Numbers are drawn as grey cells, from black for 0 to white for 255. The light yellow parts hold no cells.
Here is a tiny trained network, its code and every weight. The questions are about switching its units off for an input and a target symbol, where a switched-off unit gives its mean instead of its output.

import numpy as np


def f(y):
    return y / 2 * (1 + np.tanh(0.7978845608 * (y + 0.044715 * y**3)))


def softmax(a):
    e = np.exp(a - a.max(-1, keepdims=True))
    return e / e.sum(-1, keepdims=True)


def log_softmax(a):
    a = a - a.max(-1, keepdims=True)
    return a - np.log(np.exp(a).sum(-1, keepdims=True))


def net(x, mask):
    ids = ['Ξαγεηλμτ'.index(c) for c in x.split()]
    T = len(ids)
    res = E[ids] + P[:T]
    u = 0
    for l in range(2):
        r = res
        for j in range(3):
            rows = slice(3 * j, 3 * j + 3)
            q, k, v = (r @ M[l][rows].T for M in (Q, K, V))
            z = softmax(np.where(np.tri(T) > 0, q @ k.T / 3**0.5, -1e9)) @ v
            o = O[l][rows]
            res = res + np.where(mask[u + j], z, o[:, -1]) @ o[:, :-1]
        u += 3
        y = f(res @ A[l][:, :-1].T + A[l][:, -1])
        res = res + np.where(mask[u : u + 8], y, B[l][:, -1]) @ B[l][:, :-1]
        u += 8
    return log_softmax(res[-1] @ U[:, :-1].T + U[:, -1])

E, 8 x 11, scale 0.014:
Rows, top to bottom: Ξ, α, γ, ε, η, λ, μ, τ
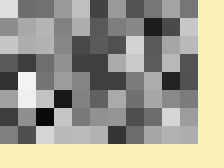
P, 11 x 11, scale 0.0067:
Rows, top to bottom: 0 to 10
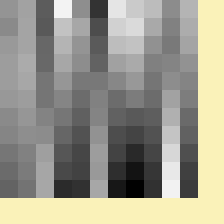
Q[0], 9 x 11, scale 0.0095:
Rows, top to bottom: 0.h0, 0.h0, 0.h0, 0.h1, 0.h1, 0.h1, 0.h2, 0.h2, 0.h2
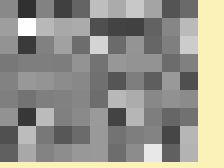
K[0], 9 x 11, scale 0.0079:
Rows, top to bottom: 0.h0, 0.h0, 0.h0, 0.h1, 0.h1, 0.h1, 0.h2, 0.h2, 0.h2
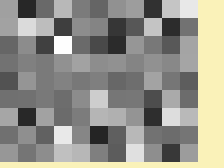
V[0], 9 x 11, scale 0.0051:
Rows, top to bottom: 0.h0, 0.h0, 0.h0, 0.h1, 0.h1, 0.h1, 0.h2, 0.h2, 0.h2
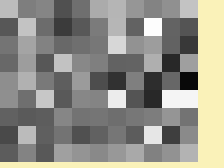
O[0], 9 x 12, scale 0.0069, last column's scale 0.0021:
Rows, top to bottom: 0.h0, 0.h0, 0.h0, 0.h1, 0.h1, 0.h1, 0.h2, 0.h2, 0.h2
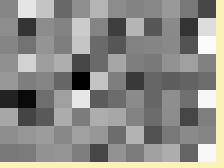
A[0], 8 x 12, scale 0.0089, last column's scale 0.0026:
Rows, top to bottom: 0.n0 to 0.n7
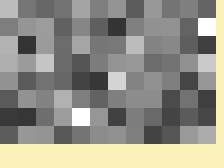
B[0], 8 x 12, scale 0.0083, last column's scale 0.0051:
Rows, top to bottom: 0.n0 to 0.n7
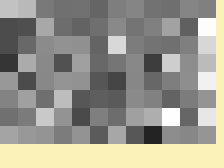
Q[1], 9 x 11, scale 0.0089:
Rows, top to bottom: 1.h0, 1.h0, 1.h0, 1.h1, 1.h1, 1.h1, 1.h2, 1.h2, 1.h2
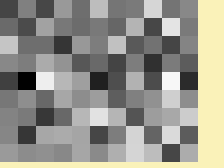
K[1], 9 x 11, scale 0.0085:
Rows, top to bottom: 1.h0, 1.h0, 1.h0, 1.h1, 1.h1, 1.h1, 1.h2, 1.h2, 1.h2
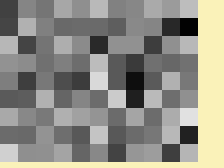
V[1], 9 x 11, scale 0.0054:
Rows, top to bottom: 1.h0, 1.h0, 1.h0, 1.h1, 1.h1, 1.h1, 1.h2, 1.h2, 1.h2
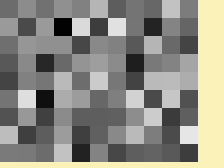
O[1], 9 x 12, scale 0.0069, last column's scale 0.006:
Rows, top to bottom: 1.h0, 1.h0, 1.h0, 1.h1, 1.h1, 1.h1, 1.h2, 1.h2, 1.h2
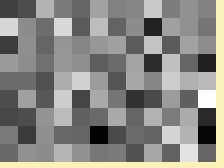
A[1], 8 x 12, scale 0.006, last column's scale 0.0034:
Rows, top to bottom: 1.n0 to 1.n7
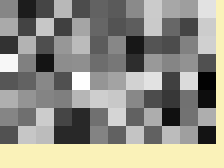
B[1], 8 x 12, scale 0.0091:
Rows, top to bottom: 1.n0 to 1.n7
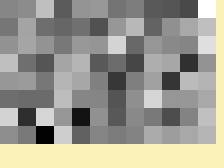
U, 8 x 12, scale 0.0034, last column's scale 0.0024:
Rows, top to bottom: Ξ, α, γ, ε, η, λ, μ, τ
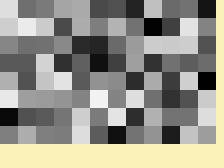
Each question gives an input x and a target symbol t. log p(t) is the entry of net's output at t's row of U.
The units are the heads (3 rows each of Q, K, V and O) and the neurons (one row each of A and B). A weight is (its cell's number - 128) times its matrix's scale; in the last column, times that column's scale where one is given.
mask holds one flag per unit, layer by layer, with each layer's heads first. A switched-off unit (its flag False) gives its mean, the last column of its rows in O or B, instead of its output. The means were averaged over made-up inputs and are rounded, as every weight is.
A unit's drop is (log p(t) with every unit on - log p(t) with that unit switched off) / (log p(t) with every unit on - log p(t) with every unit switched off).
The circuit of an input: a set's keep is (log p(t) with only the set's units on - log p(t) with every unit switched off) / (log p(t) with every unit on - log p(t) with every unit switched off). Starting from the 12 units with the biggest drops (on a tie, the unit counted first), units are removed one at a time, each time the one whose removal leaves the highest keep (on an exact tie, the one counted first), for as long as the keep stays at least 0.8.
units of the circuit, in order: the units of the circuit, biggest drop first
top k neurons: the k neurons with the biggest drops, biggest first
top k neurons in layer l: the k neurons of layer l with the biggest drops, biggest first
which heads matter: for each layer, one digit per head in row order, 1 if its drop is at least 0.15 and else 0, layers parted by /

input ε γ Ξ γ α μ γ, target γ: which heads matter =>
100 / 000
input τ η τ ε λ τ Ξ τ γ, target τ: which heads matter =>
100 / 110
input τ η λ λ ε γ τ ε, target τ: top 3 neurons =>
(1.n4, 0.n6, 0.n5)
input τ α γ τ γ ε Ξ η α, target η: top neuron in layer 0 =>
(0.n1)
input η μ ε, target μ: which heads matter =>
010 / 110
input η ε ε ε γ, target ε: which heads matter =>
111 / 011
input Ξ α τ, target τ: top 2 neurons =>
(1.n4, 0.n7)
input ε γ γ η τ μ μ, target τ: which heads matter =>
101 / 110
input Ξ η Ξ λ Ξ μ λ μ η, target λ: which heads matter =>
111 / 001
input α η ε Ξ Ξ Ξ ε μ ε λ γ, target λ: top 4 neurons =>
(0.n1, 1.n6, 0.n3, 0.n4)
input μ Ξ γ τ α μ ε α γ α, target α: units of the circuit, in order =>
(0.h0, 0.n7)
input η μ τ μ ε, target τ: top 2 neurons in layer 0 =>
(0.n1, 0.n5)
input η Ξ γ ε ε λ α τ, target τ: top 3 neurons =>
(1.n4, 0.n5, 0.n6)
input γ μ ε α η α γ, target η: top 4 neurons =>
(0.n6, 1.n6, 0.n1, 0.n4)
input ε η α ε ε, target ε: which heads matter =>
011 / 011
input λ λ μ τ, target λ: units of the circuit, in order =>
(1.h0, 1.h2, 0.h0)
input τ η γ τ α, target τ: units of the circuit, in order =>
(1.h1, 1.n4, 1.h0, 0.n5)
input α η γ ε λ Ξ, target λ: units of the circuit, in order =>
(1.h2, 0.h0, 0.n3)
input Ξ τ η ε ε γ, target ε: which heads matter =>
111 / 010
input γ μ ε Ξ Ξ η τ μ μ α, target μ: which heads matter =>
100 / 110
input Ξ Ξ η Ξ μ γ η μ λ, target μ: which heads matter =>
000 / 110
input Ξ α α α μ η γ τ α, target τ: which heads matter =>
100 / 110
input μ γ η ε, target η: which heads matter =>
110 / 111
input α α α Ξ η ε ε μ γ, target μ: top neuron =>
(0.n6)
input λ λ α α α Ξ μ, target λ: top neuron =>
(0.n6)
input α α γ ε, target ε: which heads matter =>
000 / 001
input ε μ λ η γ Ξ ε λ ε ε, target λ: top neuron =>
(0.n1)
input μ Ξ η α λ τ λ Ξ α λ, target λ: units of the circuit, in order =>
(1.h2, 0.h0)
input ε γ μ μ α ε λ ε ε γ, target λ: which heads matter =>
100 / 101
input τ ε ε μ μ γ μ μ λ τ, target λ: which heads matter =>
000 / 101
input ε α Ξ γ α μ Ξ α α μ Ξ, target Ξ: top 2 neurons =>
(1.n3, 0.n6)
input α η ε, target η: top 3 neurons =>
(0.n1, 1.n6, 0.n5)
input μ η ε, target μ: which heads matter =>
000 / 110
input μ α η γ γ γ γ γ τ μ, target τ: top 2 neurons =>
(1.n4, 0.n5)
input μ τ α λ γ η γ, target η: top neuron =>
(1.n6)
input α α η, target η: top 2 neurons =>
(1.n6, 0.n5)
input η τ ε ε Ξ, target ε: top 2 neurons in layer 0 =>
(0.n6, 0.n3)
